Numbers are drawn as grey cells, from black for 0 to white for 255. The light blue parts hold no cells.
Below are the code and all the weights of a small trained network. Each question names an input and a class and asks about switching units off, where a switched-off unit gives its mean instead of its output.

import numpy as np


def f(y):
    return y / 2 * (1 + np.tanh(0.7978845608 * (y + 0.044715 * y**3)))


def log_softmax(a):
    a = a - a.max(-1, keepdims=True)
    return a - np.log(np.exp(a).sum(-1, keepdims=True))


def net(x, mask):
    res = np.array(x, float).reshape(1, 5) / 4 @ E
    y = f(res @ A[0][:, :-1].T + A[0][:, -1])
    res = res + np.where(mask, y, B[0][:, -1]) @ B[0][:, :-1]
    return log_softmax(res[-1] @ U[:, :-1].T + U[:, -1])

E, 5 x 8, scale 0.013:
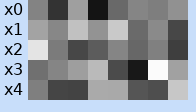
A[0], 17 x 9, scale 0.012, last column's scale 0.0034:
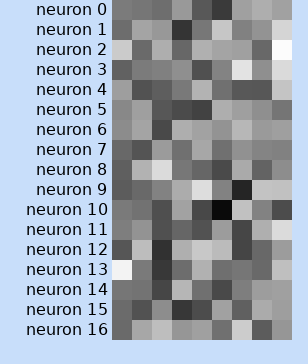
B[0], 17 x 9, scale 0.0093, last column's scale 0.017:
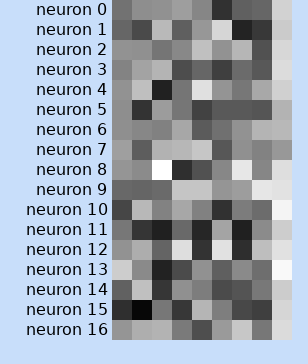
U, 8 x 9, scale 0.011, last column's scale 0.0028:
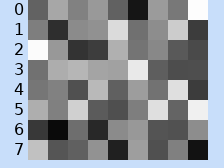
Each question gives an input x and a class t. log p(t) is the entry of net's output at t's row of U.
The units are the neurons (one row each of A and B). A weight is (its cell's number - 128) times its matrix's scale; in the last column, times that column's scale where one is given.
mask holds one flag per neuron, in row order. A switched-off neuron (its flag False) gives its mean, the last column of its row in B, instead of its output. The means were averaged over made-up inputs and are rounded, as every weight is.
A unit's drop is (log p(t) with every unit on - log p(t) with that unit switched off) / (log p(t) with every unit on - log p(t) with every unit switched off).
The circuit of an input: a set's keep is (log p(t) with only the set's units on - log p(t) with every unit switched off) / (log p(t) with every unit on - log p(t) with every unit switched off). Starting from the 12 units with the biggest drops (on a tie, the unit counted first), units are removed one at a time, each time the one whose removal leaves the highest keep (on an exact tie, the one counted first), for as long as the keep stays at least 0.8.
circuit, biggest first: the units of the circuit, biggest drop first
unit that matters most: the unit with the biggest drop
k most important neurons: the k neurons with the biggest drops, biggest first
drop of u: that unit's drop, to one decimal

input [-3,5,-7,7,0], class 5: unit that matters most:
neuron 8
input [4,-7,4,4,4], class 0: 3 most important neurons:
(neuron 10; neuron 1; neuron 0)
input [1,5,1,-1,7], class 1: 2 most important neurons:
(neuron 9; neuron 3)
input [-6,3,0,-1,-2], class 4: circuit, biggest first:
(neuron 1; neuron 12)
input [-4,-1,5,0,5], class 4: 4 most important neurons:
(neuron 12; neuron 2; neuron 3; neuron 6)
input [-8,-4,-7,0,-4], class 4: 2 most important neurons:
(neuron 12; neuron 6)
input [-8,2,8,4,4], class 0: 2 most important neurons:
(neuron 10; neuron 6)
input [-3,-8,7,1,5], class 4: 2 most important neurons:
(neuron 11; neuron 3)
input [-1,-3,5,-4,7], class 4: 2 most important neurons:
(neuron 12; neuron 9)
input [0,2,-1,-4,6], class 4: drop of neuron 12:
0.1
